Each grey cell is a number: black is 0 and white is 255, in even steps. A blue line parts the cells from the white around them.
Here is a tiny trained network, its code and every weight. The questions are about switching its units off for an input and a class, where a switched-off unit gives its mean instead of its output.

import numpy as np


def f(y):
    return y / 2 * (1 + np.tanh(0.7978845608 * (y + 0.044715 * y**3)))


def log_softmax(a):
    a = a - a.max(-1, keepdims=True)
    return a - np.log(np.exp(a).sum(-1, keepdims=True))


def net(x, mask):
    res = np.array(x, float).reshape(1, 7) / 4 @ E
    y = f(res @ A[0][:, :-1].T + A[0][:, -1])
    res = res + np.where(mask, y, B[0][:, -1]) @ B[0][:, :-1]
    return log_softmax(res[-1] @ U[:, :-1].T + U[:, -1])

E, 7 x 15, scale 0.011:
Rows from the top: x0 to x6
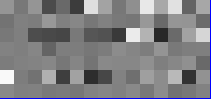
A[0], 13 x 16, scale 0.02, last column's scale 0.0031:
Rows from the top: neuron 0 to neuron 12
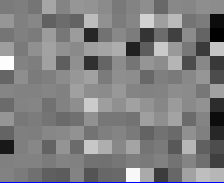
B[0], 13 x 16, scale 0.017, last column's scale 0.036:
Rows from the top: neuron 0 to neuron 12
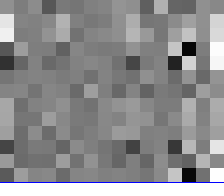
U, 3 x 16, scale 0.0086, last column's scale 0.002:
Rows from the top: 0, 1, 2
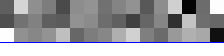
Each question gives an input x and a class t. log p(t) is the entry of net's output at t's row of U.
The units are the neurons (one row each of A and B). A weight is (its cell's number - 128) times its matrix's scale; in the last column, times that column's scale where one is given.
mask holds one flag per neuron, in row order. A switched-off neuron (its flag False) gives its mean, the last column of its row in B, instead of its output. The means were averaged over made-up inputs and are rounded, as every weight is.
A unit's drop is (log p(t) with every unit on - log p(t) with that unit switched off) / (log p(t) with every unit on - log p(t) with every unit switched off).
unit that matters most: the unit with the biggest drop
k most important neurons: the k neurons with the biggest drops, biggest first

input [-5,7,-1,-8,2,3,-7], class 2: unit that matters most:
neuron 2
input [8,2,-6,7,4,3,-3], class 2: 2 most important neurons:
neuron 1; neuron 12
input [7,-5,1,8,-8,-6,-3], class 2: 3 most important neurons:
neuron 1; neuron 4; neuron 7
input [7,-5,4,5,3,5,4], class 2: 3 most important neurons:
neuron 1; neuron 10; neuron 3
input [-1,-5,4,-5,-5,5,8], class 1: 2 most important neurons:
neuron 4; neuron 3
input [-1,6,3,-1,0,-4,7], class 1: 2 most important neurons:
neuron 3; neuron 10
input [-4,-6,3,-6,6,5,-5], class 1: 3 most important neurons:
neuron 4; neuron 3; neuron 1
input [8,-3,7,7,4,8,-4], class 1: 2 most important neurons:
neuron 4; neuron 3
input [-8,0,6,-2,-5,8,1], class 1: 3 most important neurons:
neuron 4; neuron 1; neuron 3
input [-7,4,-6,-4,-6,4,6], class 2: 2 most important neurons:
neuron 2; neuron 12
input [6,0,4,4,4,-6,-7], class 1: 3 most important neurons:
neuron 10; neuron 2; neuron 3
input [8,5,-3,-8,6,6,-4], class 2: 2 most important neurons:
neuron 1; neuron 10
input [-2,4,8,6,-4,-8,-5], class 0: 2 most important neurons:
neuron 12; neuron 4
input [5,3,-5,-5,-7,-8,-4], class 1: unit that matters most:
neuron 10
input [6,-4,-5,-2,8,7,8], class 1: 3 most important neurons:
neuron 4; neuron 12; neuron 2
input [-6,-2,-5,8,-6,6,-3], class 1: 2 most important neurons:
neuron 4; neuron 12
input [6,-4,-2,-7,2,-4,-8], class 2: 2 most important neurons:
neuron 4; neuron 1
